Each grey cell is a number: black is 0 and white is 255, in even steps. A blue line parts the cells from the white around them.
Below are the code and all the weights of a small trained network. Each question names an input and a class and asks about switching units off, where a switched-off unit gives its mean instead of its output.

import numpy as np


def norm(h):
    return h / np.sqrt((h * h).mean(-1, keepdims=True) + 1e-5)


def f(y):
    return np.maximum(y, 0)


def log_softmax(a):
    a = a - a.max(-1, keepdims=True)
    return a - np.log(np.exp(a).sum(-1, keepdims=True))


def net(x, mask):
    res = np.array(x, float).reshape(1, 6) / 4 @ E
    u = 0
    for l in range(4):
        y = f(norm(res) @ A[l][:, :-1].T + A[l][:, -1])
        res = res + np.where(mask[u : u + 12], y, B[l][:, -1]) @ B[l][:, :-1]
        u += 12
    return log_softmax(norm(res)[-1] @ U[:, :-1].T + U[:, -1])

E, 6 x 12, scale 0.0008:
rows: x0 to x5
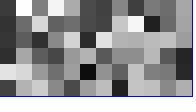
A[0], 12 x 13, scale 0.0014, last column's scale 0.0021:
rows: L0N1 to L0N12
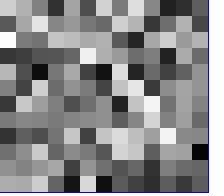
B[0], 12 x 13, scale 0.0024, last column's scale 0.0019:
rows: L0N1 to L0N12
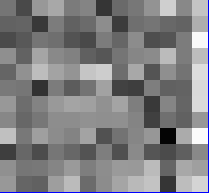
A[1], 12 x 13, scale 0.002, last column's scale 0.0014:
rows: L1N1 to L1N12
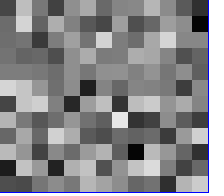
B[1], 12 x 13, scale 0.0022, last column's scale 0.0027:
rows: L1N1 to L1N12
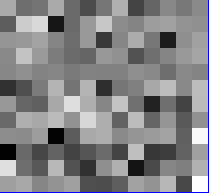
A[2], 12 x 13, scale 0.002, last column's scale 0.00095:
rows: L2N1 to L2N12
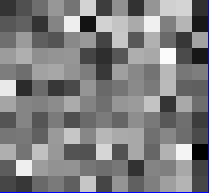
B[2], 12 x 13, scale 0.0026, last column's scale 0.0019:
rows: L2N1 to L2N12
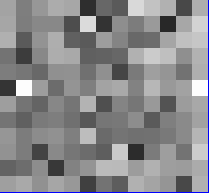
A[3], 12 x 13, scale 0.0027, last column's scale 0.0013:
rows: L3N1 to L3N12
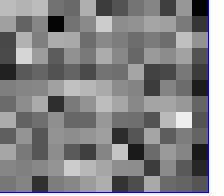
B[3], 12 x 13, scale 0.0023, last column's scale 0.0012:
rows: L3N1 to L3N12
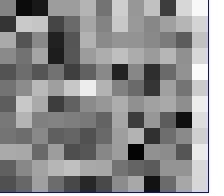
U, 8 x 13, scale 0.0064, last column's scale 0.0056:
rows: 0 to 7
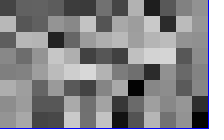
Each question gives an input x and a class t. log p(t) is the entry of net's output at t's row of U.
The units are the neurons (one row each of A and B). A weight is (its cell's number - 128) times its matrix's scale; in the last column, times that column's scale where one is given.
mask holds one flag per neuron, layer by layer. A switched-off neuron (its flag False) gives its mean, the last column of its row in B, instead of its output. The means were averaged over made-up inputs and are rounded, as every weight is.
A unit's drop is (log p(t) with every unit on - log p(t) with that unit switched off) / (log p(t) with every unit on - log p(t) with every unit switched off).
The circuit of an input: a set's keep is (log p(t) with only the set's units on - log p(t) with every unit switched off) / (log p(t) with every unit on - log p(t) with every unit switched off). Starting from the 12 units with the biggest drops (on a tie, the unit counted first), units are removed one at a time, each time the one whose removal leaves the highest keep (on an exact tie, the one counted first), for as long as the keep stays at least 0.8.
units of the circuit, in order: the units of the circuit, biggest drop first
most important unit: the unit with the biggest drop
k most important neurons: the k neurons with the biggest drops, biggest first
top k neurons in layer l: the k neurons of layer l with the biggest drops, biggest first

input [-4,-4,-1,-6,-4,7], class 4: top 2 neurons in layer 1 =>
L1N7; L1N9
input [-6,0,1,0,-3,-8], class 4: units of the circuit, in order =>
L0N5; L3N11
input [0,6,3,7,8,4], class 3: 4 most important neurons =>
L0N1; L2N4; L0N3; L1N6
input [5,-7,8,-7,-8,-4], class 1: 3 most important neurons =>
L2N2; L0N6; L1N6
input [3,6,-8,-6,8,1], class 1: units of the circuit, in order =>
L0N12; L3N1
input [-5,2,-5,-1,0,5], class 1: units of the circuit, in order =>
L3N1
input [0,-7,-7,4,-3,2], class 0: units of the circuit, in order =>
L1N10; L3N12
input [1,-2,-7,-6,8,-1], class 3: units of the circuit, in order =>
L1N6; L2N4
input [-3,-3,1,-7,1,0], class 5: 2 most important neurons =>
L1N9; L2N10
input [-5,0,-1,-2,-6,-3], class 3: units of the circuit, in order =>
L2N1; L2N12
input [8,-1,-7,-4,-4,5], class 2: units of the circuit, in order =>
L2N11; L1N9
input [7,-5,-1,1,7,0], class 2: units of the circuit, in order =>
L1N2; L2N11; L3N4
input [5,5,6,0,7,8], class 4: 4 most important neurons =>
L1N7; L0N7; L1N12; L0N12
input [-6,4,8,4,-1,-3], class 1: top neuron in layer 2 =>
L2N2
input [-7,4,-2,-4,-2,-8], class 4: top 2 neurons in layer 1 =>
L1N9; L1N8
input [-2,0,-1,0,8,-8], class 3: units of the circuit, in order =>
L2N4; L1N6
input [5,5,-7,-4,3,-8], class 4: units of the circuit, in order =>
L0N5; L1N8; L3N6
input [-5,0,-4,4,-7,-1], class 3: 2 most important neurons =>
L1N9; L2N1
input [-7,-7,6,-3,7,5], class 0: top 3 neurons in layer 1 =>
L1N9; L1N12; L1N10
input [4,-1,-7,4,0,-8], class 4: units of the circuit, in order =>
L0N5
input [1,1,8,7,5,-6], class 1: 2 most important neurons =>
L2N2; L0N9
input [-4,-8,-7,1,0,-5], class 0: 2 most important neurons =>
L1N10; L0N9
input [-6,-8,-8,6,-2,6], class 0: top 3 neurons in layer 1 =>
L1N10; L1N9; L1N3
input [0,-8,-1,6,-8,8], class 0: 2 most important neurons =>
L1N10; L3N12
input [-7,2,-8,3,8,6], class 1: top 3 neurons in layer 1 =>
L1N9; L1N12; L1N7
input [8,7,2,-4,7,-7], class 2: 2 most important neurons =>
L1N2; L0N3
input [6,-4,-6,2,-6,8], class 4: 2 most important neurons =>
L1N7; L0N9
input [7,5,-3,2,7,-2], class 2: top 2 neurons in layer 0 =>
L0N3; L0N4
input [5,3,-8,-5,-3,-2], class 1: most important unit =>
L0N12
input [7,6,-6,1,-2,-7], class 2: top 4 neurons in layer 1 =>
L1N2; L1N9; L1N7; L1N10
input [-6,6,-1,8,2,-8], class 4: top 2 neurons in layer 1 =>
L1N8; L1N9
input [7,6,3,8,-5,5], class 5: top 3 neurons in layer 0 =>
L0N3; L0N5; L0N2
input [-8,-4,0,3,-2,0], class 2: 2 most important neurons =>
L2N6; L0N6
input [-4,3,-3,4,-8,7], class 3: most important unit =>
L2N1
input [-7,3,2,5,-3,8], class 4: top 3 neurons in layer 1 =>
L1N7; L1N9; L1N2
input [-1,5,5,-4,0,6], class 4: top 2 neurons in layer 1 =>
L1N7; L1N10
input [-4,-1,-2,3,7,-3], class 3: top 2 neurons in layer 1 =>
L1N9; L1N6
